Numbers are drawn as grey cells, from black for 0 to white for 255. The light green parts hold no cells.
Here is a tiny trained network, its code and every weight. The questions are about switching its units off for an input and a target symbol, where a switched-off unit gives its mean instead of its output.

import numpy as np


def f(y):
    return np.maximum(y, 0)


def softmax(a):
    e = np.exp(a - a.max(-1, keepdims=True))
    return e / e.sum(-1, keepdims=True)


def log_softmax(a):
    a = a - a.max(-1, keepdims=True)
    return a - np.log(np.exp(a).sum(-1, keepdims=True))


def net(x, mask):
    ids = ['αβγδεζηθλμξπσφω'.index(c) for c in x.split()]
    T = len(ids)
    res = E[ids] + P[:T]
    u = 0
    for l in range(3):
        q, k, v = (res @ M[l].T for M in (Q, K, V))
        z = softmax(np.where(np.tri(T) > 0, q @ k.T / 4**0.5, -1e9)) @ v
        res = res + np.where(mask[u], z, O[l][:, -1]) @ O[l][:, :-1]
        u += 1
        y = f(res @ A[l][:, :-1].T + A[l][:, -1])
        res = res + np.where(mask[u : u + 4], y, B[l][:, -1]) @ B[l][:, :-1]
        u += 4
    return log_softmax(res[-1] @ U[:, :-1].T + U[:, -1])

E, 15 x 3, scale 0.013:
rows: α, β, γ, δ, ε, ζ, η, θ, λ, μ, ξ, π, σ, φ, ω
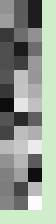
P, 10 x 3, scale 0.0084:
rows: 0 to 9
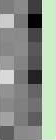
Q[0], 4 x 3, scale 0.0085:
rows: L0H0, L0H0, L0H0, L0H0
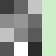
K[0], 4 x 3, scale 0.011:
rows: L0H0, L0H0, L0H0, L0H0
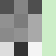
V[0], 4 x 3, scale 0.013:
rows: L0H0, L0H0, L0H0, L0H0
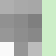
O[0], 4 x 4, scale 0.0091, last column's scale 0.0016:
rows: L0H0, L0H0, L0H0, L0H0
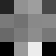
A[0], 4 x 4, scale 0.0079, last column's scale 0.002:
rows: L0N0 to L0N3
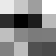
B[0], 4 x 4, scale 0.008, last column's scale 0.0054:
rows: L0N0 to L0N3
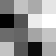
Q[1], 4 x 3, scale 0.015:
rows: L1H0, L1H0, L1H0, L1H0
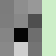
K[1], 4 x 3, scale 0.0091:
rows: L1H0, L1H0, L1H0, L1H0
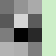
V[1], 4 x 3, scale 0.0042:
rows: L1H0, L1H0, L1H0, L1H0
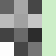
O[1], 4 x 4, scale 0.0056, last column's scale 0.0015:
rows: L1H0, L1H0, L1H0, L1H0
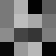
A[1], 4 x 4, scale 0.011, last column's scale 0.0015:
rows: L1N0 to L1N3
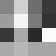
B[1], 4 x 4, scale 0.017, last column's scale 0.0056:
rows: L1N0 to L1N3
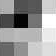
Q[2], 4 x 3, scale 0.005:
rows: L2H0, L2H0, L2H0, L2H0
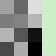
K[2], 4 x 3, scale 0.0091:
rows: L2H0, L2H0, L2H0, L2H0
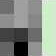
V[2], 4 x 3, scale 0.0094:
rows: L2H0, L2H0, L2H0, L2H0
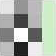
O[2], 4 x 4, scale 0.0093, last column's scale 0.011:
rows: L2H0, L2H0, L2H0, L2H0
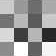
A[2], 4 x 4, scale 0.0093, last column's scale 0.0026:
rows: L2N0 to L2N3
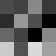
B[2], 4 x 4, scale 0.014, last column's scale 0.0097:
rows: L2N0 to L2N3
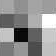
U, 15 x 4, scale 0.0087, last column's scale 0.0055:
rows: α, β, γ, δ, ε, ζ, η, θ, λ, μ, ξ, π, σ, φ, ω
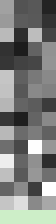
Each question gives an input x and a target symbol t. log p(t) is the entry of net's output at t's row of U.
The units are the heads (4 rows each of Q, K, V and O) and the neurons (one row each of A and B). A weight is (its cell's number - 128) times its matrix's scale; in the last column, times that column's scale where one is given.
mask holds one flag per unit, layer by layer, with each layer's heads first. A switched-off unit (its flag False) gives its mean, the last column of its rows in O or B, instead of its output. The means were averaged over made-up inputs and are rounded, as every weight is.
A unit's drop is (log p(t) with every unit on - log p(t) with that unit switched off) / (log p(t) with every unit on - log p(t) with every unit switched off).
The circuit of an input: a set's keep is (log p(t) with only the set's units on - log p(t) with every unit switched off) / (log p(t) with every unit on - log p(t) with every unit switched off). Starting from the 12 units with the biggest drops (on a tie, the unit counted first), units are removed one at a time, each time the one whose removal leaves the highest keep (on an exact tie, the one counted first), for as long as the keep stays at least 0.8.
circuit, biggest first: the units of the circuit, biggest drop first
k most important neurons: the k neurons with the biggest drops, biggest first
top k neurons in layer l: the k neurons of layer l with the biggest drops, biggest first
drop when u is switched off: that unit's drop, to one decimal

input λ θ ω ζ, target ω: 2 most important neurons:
(L1N2; L0N0)
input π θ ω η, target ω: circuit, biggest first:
(L2N2; L1N1)
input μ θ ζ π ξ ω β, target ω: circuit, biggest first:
(L1N1)
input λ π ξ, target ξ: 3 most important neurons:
(L1N1; L1N3; L0N0)
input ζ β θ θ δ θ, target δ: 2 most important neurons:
(L1N1; L0N1)
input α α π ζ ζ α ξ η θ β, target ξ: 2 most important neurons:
(L0N1; L1N1)
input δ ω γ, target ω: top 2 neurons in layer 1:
(L1N1; L1N0)
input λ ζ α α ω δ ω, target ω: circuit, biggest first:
(L1N1; L2H0)
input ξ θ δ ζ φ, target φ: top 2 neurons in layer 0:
(L0N1; L0N3)
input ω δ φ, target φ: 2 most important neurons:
(L1N2; L1N1)
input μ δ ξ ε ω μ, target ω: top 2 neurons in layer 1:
(L1N3; L1N0)
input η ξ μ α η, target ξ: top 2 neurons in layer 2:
(L2N3; L2N2)
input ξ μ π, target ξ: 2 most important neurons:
(L1N1; L2N3)
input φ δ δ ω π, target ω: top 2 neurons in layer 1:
(L1N2; L1N3)
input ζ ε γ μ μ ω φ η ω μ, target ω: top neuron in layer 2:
(L2N2)
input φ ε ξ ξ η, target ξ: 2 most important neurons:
(L1N1; L2N1)
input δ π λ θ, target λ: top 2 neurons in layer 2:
(L2N2; L2N1)
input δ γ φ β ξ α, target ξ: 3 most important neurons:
(L1N1; L0N1; L1N2)
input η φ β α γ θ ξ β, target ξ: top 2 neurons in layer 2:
(L2N3; L2N2)
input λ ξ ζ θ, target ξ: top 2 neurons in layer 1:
(L1N1; L1N2)
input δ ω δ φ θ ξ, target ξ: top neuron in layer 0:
(L0N0)
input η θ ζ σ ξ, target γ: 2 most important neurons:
(L1N1; L2N0)
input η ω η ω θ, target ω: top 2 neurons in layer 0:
(L0N0; L0N2)
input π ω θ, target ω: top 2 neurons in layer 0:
(L0N0; L0N1)
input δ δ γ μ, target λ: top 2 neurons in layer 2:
(L2N2; L2N1)
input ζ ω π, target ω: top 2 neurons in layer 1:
(L1N2; L1N1)
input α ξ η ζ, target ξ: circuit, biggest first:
(L0H0)
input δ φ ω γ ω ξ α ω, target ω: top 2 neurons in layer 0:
(L0N2; L0N0)
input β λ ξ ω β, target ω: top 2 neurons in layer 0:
(L0N2; L0N0)
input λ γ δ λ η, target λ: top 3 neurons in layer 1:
(L1N1; L1N2; L1N0)
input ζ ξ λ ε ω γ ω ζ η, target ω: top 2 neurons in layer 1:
(L1N3; L1N0)
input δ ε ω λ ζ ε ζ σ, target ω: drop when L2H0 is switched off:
0.0
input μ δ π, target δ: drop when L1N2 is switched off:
-0.1
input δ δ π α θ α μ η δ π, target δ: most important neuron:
(L1N1)
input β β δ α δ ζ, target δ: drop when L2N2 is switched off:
0.2
